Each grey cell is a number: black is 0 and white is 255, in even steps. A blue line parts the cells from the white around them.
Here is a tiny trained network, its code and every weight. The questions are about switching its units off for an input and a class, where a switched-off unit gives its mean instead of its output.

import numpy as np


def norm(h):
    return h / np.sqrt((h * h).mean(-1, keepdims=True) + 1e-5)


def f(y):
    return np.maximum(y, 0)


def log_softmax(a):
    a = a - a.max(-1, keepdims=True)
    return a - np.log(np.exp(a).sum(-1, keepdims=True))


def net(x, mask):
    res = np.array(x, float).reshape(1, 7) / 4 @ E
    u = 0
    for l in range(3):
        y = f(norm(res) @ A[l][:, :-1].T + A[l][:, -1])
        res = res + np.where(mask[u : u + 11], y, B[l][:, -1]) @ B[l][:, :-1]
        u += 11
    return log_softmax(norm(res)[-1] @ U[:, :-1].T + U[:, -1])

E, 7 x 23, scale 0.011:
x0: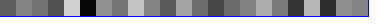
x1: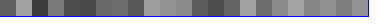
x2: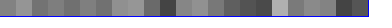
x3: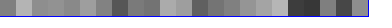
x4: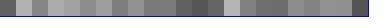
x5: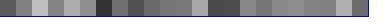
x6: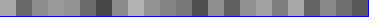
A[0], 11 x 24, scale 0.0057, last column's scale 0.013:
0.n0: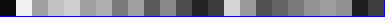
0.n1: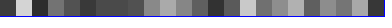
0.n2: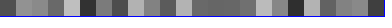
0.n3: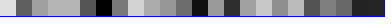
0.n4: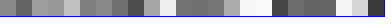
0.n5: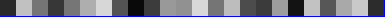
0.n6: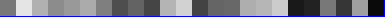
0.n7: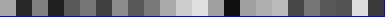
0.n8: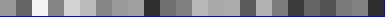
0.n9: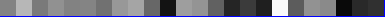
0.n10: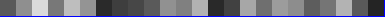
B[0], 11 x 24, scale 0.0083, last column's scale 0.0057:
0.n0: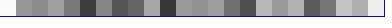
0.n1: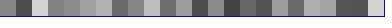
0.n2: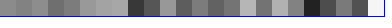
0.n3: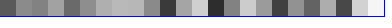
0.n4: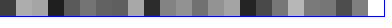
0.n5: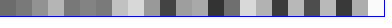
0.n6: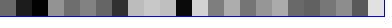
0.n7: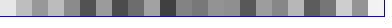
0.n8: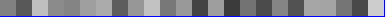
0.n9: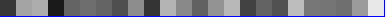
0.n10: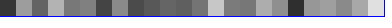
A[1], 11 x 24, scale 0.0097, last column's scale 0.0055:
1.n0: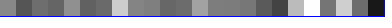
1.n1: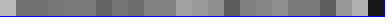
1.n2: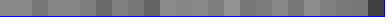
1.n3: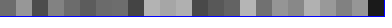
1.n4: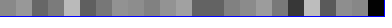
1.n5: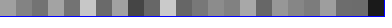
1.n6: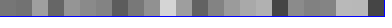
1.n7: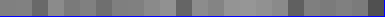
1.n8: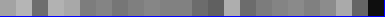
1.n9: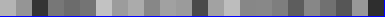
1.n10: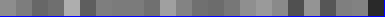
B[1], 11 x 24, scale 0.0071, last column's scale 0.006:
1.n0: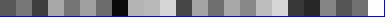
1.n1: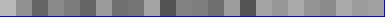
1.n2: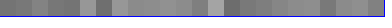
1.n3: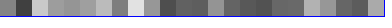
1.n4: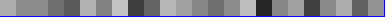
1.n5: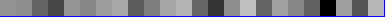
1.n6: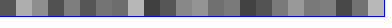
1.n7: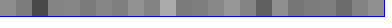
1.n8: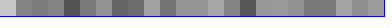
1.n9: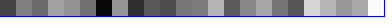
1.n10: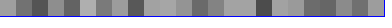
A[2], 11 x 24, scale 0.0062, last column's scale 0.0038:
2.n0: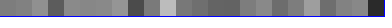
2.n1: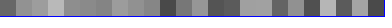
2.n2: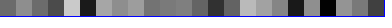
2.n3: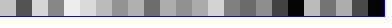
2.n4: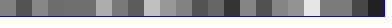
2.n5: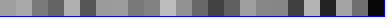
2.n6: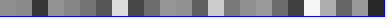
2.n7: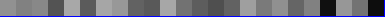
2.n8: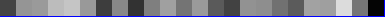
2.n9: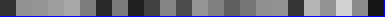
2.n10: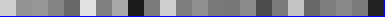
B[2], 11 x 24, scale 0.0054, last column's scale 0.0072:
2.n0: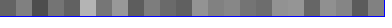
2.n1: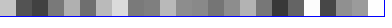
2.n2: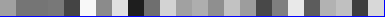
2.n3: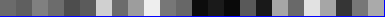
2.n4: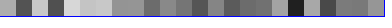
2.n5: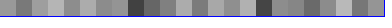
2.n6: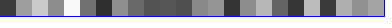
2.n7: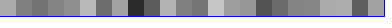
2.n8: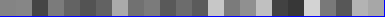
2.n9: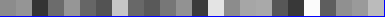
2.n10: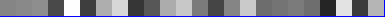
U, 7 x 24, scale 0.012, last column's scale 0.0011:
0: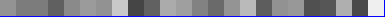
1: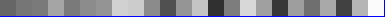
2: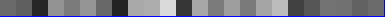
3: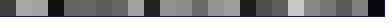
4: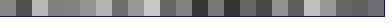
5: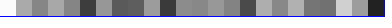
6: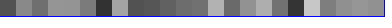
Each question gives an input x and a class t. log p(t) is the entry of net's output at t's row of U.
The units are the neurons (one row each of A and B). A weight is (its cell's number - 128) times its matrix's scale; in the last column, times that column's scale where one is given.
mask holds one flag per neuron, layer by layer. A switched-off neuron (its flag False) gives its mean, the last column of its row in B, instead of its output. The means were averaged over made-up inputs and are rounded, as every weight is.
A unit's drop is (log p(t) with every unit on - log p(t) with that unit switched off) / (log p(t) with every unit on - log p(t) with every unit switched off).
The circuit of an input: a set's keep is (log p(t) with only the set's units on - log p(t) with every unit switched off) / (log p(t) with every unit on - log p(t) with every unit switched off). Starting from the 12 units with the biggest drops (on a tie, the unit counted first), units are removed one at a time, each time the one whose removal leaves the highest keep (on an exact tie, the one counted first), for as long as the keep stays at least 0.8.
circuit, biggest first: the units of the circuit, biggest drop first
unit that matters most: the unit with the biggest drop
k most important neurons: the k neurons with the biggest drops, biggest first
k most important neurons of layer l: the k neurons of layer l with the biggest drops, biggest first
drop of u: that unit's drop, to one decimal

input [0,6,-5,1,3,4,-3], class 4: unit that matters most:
0.n1
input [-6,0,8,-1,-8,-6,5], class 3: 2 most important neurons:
[0.n9 0.n0]
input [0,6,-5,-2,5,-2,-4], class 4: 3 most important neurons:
[0.n1 0.n9 0.n7]
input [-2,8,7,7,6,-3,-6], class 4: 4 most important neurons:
[0.n1 1.n0 0.n4 1.n3]
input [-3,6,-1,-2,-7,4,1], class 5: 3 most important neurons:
[0.n7 1.n1 0.n8]
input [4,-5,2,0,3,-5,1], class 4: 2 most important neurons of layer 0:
[0.n8 0.n10]
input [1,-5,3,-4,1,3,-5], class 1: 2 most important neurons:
[0.n5 0.n1]
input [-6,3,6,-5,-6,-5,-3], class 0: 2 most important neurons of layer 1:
[1.n5 1.n6]
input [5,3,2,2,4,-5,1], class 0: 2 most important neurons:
[0.n2 0.n7]
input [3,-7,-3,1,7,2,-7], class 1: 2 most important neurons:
[0.n5 0.n7]
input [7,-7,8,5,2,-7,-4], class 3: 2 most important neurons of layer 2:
[2.n1 2.n10]
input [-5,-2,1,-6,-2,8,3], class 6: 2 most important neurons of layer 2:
[2.n9 2.n8]
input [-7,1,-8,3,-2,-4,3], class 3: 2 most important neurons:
[0.n4 1.n6]
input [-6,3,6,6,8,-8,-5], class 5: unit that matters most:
0.n0
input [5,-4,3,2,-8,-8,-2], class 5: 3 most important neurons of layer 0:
[0.n7 0.n10 0.n2]
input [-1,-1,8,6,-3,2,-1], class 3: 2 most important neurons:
[0.n9 1.n0]
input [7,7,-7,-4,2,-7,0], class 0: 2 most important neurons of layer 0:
[0.n2 0.n9]
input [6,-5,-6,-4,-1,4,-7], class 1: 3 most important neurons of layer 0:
[0.n5 0.n9 0.n4]
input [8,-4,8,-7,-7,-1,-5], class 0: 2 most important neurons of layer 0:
[0.n2 0.n4]
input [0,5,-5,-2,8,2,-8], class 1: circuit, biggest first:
[0.n5]
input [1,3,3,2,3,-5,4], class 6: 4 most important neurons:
[1.n9 0.n5 2.n6 0.n4]
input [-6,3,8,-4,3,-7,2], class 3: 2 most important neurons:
[0.n9 0.n2]
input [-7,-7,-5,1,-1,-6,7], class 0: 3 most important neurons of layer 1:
[1.n5 1.n3 1.n0]
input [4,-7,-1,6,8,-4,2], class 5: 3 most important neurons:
[0.n0 1.n8 0.n1]
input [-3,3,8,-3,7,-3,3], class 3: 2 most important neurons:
[0.n9 0.n7]
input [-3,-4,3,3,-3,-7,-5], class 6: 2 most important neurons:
[1.n9 0.n3]
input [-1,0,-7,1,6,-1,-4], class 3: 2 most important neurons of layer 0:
[0.n4 0.n7]
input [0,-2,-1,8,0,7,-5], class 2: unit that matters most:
0.n6
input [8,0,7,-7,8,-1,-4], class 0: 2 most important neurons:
[0.n2 2.n2]
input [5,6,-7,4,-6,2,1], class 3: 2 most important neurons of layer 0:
[0.n4 0.n0]
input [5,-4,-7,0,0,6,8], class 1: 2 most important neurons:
[0.n3 0.n9]
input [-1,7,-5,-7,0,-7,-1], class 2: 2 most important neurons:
[1.n0 0.n8]
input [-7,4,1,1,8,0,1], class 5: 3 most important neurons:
[0.n0 1.n8 0.n2]
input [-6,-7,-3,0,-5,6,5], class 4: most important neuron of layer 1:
[1.n9]
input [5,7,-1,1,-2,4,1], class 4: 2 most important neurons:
[0.n1 1.n3]
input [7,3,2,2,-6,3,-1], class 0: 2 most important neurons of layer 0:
[0.n2 0.n0]
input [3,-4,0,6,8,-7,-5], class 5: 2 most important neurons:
[0.n0 1.n0]
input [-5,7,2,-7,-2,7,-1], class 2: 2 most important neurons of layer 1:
[1.n0 1.n9]
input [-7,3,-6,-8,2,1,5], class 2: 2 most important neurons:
[1.n0 0.n2]
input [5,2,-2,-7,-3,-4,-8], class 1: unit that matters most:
0.n5
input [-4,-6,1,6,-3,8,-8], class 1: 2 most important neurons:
[0.n5 1.n9]
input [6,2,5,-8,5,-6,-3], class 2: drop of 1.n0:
1.7
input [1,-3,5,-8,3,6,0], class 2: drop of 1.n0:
1.3
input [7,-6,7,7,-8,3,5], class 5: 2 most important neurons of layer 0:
[0.n7 0.n4]
